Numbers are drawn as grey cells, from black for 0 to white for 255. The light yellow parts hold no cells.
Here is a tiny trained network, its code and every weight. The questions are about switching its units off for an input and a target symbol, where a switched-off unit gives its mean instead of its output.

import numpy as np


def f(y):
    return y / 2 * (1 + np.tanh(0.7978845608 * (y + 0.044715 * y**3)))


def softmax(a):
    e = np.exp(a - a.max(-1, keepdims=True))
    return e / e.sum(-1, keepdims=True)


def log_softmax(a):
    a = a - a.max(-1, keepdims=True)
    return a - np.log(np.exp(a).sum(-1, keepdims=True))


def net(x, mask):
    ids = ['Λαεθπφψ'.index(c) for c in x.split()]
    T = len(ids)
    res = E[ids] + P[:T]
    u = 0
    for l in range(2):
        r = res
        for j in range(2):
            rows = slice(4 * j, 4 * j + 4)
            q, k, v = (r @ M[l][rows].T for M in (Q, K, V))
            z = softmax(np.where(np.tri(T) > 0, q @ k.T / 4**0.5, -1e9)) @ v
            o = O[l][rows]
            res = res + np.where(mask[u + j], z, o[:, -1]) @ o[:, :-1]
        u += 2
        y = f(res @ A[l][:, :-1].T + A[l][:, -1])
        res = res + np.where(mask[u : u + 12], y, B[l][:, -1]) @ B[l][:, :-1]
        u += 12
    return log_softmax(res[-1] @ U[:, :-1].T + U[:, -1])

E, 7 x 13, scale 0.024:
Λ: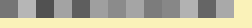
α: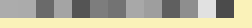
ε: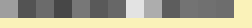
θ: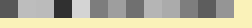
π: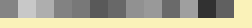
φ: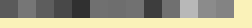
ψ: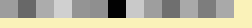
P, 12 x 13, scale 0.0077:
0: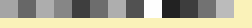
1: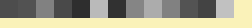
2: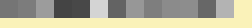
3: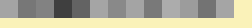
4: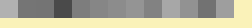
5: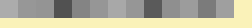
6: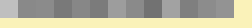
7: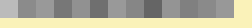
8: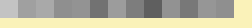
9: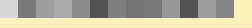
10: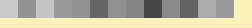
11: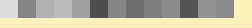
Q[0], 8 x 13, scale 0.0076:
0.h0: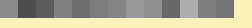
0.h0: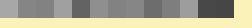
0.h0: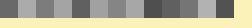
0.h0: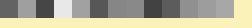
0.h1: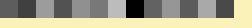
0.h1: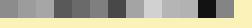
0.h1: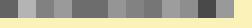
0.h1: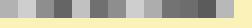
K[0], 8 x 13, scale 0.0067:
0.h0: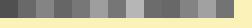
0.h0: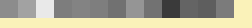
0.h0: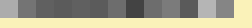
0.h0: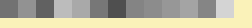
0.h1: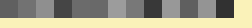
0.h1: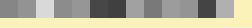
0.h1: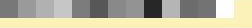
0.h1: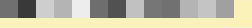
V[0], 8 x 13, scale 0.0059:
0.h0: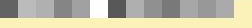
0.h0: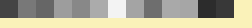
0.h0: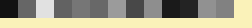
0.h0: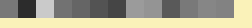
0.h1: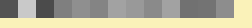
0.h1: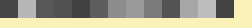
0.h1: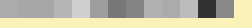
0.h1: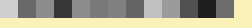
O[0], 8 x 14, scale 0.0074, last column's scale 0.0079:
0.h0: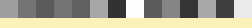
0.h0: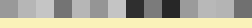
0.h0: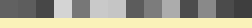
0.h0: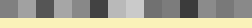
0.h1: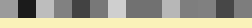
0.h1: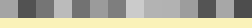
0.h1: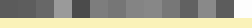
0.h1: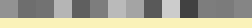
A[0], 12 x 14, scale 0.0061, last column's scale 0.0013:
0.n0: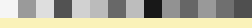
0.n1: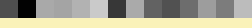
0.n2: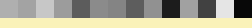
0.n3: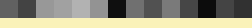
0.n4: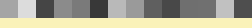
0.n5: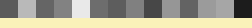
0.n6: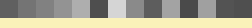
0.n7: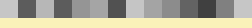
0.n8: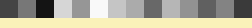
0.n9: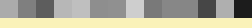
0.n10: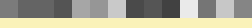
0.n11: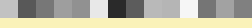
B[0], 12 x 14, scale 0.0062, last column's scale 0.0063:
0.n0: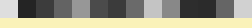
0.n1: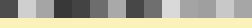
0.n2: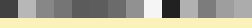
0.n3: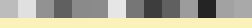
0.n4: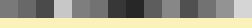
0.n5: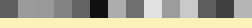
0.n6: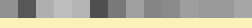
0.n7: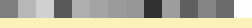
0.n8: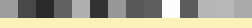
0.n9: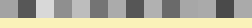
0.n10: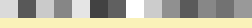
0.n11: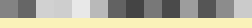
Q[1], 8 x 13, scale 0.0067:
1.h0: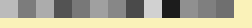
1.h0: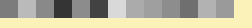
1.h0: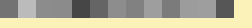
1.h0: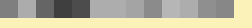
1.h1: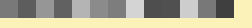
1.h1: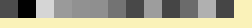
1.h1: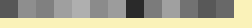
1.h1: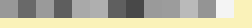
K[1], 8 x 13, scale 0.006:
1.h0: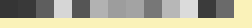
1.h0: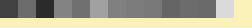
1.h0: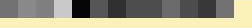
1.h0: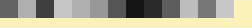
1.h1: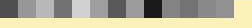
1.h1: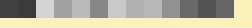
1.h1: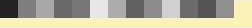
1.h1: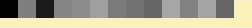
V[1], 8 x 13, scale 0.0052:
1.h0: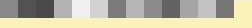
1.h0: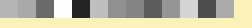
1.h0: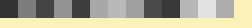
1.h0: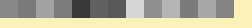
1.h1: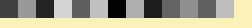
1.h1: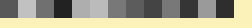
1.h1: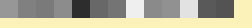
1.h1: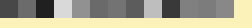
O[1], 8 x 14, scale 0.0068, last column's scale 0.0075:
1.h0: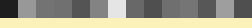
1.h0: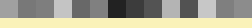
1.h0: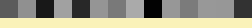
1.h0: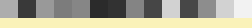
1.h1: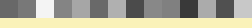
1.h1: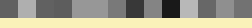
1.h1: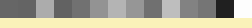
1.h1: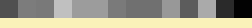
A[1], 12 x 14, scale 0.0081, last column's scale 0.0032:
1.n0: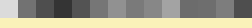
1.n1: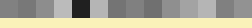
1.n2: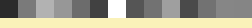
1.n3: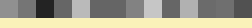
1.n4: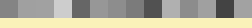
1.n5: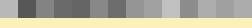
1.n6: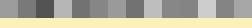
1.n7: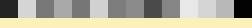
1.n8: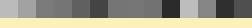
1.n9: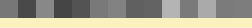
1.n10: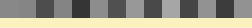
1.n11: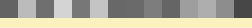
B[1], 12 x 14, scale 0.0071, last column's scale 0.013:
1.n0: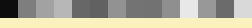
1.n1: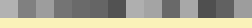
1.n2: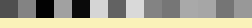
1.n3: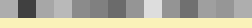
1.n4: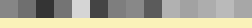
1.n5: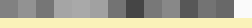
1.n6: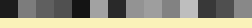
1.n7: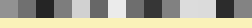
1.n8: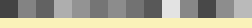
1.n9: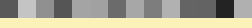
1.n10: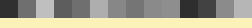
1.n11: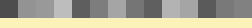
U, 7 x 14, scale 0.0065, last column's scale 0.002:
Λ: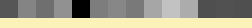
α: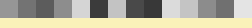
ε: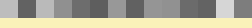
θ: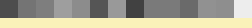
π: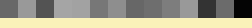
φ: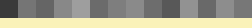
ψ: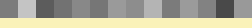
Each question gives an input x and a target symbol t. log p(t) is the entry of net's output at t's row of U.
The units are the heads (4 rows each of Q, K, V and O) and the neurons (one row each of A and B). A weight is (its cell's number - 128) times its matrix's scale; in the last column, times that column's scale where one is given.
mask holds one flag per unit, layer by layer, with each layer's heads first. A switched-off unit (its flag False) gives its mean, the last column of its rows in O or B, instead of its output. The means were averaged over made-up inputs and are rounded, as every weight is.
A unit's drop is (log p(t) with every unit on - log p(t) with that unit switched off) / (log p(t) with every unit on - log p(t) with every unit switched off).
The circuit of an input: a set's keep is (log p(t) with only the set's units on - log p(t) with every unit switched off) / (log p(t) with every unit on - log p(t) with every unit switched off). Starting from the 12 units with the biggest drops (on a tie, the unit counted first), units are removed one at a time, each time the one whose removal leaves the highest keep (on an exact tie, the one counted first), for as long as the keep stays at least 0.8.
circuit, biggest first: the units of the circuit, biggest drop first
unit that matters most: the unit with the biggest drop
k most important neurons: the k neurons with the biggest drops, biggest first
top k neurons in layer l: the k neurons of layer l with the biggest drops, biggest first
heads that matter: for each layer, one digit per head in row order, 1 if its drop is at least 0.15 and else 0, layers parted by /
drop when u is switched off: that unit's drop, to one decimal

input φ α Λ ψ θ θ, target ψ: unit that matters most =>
0.h1
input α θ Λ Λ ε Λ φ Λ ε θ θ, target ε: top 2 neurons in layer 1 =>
(1.n3, 1.n8)
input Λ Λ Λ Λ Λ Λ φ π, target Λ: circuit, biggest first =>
(0.h1, 1.h1)
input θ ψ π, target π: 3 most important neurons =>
(1.n8, 0.n3, 0.n7)
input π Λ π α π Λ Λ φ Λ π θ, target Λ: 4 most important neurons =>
(0.n11, 1.n2, 0.n9, 0.n4)
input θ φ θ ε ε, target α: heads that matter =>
11 / 11
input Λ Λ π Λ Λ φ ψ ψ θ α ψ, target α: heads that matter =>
11 / 01
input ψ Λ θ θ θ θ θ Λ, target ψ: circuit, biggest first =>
(1.h0, 0.h0)
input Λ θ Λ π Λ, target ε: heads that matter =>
11 / 00
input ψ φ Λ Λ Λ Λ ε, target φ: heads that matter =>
01 / 10
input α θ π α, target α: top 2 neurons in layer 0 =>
(0.n11, 0.n7)
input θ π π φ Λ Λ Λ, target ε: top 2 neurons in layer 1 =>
(1.n0, 1.n8)
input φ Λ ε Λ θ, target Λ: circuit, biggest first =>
(1.n2, 0.h1)
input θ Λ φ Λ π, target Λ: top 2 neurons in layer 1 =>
(1.n2, 1.n10)
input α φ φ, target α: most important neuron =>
(0.n10)
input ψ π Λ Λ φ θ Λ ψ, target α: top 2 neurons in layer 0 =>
(0.n1, 0.n3)
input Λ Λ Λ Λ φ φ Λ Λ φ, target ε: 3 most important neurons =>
(0.n11, 0.n10, 0.n5)
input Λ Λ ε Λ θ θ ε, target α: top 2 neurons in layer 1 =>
(1.n0, 1.n10)
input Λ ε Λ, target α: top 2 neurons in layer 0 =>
(0.n0, 0.n11)
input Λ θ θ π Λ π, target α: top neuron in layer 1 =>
(1.n4)
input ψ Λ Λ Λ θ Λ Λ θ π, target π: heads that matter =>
01 / 01
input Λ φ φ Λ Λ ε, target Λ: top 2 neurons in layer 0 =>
(0.n11, 0.n0)
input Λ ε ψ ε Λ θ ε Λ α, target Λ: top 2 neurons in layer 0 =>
(0.n11, 0.n0)
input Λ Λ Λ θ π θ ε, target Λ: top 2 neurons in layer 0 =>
(0.n11, 0.n4)
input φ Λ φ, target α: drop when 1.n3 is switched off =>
0.1
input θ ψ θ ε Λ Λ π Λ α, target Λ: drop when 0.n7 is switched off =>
0.0
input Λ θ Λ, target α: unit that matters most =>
1.h0
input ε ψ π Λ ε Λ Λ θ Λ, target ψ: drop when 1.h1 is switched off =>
0.2
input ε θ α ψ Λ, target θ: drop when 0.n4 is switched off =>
0.4
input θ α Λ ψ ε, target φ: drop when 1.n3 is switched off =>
-0.1
